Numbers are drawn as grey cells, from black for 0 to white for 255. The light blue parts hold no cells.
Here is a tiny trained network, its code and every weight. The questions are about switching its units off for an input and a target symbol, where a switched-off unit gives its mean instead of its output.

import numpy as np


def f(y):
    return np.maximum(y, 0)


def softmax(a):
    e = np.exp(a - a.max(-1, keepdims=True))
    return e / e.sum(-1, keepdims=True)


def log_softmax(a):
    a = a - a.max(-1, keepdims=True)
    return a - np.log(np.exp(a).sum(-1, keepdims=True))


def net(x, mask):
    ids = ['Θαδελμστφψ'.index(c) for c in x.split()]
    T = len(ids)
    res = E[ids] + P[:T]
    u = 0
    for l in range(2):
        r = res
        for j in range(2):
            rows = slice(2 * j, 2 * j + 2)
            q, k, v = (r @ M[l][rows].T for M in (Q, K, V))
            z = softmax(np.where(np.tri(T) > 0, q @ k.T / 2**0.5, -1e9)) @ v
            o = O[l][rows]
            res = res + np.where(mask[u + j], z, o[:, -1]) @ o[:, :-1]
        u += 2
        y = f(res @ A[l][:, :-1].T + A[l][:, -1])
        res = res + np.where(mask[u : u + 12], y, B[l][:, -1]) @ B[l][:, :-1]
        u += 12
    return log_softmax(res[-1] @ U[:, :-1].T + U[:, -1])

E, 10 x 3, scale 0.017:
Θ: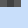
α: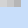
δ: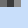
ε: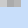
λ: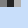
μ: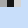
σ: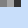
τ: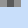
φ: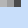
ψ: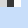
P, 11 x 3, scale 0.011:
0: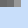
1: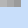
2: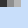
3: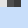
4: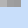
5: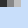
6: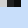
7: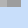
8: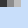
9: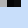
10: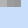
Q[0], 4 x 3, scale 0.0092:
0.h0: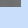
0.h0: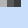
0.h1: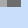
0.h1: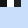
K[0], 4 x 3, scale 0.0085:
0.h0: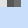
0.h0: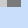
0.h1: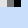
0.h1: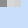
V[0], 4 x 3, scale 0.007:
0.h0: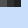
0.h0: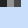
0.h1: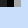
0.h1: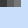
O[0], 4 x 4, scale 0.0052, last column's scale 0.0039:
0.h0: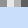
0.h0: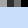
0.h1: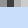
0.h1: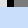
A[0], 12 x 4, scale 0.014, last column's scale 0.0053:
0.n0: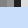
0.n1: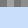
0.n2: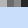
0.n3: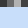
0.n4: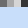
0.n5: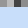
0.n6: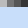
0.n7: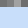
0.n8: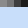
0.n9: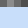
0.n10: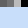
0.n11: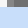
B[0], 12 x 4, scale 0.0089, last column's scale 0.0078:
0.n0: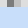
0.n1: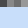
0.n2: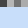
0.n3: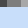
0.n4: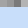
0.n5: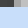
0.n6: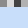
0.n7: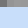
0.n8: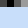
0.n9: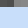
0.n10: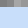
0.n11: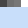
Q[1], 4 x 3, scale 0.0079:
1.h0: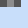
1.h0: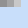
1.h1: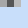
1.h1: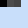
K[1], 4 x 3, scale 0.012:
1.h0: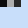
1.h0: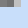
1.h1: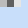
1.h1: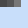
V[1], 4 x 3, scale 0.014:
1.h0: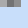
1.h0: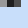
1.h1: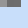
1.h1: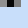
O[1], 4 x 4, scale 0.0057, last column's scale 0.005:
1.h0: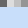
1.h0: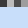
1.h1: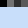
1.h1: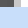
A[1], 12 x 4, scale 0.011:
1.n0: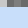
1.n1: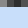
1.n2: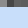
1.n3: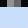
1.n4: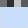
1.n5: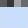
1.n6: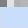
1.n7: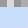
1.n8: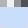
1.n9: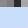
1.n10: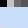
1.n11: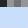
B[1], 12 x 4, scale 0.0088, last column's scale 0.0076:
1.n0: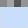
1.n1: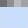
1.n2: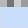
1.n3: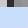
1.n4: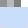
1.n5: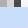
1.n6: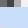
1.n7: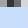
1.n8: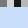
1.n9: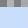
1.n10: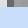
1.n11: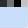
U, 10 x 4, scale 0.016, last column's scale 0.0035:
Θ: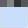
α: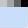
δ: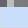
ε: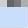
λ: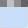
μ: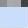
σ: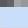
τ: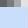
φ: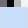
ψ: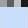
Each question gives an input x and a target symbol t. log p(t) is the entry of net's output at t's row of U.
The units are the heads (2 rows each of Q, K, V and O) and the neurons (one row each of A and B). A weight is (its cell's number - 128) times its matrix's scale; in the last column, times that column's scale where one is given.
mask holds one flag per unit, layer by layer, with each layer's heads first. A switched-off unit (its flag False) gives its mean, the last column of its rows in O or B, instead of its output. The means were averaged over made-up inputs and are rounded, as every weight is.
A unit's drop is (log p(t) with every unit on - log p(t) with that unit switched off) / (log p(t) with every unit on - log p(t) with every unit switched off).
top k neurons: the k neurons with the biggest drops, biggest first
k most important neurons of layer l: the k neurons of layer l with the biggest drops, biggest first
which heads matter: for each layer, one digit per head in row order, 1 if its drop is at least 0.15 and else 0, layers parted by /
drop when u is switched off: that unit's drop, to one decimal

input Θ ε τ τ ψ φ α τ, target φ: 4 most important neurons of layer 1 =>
(1.n5, 1.n8, 1.n4, 1.n9)
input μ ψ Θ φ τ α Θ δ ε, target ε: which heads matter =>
00 / 01
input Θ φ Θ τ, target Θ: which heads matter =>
01 / 11
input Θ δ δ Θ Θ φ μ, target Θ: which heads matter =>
00 / 10
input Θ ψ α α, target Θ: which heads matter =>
01 / 01
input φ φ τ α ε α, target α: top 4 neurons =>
(1.n8, 0.n4, 0.n11, 0.n8)
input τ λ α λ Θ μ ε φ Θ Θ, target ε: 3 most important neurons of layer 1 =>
(1.n5, 1.n2, 1.n6)
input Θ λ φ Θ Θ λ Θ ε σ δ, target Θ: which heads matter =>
01 / 10
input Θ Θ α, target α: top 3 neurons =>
(1.n8, 0.n4, 0.n5)
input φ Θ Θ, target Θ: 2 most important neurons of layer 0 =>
(0.n0, 0.n3)
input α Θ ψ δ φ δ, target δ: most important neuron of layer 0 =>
(0.n0)
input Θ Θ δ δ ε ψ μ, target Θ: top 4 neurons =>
(0.n0, 0.n2, 0.n11, 0.n6)
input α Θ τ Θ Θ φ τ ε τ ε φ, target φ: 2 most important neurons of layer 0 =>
(0.n5, 0.n11)
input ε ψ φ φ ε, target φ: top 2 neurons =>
(0.n5, 1.n6)
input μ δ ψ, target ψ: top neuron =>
(1.n6)
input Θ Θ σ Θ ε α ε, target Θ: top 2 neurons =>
(0.n11, 0.n2)
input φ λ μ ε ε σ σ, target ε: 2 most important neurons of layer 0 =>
(0.n0, 0.n3)
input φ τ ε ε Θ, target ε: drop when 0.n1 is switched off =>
0.1
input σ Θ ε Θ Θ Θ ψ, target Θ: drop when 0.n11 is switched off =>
0.5
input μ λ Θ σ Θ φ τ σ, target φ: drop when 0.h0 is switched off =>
0.1
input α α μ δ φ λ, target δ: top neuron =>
(1.n5)
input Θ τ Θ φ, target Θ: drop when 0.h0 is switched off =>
-0.1
